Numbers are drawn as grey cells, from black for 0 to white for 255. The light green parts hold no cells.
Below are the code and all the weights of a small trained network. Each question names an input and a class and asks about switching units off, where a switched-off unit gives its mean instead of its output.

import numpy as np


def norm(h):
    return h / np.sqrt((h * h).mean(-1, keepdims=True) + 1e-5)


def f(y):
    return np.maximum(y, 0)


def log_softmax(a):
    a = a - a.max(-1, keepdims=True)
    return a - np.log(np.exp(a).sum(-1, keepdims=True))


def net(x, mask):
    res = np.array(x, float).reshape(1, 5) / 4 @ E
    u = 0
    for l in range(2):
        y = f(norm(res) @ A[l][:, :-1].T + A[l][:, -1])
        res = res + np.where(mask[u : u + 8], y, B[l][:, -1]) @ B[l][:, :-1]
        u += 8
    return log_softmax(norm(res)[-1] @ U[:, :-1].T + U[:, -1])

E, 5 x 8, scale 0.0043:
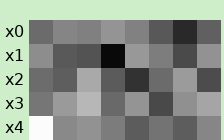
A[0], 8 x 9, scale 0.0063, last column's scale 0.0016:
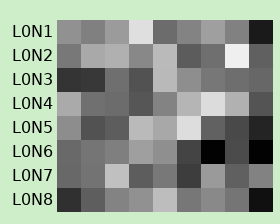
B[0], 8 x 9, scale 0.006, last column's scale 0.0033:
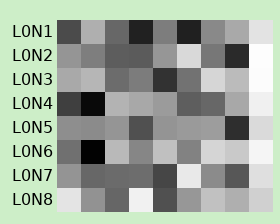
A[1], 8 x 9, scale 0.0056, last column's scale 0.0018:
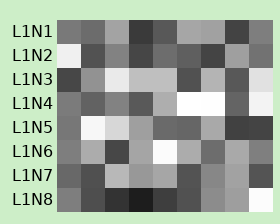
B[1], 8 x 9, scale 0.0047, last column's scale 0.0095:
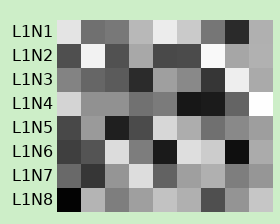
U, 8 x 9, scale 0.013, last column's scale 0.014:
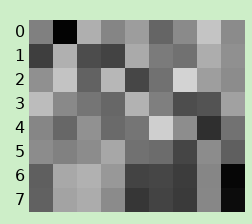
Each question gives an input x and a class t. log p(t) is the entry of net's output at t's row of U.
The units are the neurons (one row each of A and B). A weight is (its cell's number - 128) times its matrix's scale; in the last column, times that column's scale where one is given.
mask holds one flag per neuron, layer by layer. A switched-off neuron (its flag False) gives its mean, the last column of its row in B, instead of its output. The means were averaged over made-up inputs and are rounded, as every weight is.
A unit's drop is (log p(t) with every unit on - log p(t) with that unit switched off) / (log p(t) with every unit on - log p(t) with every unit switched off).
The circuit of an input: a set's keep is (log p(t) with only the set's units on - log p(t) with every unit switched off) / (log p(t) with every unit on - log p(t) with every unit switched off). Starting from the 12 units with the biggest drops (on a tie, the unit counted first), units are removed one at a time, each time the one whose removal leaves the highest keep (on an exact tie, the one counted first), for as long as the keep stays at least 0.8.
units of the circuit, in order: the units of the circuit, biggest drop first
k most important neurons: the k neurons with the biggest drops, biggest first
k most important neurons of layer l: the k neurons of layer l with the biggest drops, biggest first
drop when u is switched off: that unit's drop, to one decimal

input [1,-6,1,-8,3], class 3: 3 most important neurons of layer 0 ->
(L0N5, L0N3, L0N4)
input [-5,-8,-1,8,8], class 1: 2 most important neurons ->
(L1N5, L0N1)
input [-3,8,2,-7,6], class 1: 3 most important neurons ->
(L1N2, L1N8, L0N2)
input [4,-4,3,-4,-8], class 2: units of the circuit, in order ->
(L0N8)
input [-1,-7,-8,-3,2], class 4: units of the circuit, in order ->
(L1N6, L0N3)
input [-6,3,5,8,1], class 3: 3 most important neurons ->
(L0N7, L0N6, L1N1)
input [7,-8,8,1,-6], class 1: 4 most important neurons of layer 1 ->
(L1N5, L1N3, L1N6, L1N4)
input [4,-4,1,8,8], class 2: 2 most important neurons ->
(L1N2, L1N4)
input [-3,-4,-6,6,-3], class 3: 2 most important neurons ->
(L0N2, L1N4)
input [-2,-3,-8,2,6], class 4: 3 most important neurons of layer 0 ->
(L0N2, L0N3, L0N8)
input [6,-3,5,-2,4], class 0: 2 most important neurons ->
(L0N6, L0N2)
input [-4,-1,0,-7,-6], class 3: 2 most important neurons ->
(L0N5, L1N4)
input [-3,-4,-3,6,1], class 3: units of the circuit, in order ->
(L0N2, L1N4)
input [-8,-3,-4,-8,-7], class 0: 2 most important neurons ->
(L0N4, L1N2)
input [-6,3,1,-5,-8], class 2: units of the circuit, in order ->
(L0N3)
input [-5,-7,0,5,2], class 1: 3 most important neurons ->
(L0N1, L0N6, L1N5)
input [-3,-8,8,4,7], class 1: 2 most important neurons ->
(L0N1, L1N5)
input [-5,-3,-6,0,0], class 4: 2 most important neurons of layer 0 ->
(L0N2, L0N6)
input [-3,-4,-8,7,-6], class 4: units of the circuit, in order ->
(L1N6, L0N2)
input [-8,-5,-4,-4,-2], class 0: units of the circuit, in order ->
(L0N4)
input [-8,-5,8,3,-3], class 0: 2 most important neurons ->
(L0N4, L0N2)
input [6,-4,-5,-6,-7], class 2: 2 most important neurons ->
(L0N8, L0N4)
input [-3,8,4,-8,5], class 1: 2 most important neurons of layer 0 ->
(L0N2, L0N7)
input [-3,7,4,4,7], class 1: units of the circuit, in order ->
(L1N8, L1N2)
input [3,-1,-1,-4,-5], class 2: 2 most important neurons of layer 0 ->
(L0N8, L0N3)
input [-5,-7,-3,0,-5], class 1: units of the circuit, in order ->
(L1N3, L0N1)
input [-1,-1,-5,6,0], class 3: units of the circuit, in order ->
(L0N2)
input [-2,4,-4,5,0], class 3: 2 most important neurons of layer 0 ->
(L0N2, L0N1)
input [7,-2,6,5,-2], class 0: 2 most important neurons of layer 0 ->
(L0N6, L0N2)
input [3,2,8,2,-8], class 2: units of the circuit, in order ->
(L0N3, L0N8)
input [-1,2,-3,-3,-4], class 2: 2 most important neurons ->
(L0N3, L0N8)
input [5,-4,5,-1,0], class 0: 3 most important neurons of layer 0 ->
(L0N6, L0N2, L0N5)
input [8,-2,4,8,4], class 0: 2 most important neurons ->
(L0N6, L0N5)
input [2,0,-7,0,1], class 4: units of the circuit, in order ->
(L1N6)
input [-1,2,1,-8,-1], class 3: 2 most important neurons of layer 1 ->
(L1N4, L1N6)
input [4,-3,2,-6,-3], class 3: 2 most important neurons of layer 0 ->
(L0N5, L0N4)
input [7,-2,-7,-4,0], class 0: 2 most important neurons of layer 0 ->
(L0N6, L0N7)
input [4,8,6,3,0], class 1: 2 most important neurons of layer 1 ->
(L1N8, L1N2)
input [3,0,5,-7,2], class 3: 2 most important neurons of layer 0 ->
(L0N4, L0N5)
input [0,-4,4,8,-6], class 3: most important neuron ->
(L0N7)
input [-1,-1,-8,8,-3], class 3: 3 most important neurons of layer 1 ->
(L1N4, L1N2, L1N7)
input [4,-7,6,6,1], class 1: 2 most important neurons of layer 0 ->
(L0N1, L0N2)
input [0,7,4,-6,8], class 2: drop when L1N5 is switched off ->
0.1
